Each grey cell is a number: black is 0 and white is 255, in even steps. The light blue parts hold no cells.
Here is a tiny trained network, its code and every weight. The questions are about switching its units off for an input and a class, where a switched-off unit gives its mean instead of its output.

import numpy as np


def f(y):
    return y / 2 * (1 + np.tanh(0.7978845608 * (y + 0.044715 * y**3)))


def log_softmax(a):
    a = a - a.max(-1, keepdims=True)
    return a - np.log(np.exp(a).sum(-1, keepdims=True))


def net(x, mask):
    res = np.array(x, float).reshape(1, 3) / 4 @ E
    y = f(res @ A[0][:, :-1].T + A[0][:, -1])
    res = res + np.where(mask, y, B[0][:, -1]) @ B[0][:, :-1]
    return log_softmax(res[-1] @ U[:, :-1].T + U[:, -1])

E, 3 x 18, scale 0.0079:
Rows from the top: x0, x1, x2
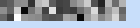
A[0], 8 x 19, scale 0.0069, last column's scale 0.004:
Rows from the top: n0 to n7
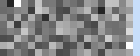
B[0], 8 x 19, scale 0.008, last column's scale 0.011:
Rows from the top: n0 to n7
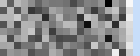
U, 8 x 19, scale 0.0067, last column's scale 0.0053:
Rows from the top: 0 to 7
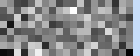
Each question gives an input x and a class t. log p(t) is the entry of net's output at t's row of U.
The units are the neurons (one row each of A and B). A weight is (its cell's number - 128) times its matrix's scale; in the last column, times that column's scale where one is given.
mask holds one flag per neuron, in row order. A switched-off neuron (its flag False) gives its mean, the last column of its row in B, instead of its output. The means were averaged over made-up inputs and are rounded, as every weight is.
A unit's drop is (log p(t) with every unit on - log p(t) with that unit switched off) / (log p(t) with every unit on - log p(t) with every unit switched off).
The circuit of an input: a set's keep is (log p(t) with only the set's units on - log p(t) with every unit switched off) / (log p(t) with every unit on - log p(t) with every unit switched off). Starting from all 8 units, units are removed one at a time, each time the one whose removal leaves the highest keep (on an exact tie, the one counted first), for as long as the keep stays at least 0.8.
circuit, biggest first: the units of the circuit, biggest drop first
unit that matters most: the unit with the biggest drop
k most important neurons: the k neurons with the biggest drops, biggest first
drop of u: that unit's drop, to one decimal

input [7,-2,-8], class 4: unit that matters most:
n1
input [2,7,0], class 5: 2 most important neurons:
[n5, n7]
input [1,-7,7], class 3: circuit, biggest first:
[n5, n1]
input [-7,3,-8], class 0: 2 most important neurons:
[n6, n4]
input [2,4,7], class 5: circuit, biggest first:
[n5, n7]
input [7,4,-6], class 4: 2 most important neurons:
[n1, n0]
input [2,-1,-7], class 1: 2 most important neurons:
[n3, n5]
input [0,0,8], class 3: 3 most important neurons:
[n5, n0, n1]
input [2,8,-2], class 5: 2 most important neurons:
[n7, n1]
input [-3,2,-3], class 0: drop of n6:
0.2
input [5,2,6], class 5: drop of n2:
0.0
